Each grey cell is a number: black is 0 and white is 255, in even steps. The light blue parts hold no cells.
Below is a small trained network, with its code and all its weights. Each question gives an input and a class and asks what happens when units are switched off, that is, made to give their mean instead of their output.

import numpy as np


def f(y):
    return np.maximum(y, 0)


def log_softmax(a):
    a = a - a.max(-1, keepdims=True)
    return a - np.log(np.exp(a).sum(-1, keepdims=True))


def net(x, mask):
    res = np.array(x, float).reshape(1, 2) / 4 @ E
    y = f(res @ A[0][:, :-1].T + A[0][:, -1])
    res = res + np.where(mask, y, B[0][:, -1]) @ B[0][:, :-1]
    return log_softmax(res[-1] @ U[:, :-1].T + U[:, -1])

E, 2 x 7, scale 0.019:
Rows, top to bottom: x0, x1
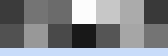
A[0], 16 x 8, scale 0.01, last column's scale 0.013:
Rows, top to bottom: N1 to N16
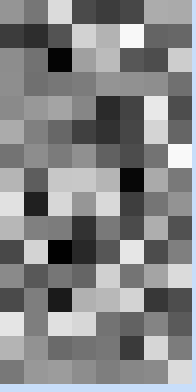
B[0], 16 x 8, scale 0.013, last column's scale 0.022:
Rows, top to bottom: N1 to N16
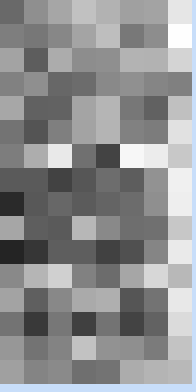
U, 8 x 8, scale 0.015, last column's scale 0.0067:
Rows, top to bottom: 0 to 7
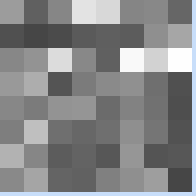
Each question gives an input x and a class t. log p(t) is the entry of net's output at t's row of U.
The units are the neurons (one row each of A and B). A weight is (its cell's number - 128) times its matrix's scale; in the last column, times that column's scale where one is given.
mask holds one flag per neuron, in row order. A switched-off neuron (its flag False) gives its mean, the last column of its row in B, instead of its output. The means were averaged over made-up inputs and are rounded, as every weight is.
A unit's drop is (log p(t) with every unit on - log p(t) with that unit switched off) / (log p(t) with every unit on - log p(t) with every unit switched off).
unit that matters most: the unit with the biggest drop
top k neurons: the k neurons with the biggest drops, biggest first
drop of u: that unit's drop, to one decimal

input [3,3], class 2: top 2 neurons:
(N8 N14)
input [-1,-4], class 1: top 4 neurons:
(N8 N14 N9 N3)
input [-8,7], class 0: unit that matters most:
N1
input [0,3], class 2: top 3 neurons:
(N8 N14 N9)
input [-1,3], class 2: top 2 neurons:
(N8 N14)
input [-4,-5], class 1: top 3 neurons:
(N9 N8 N14)
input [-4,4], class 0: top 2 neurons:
(N9 N8)
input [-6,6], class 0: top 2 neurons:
(N1 N6)
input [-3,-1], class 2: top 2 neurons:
(N13 N2)
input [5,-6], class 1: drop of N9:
0.4
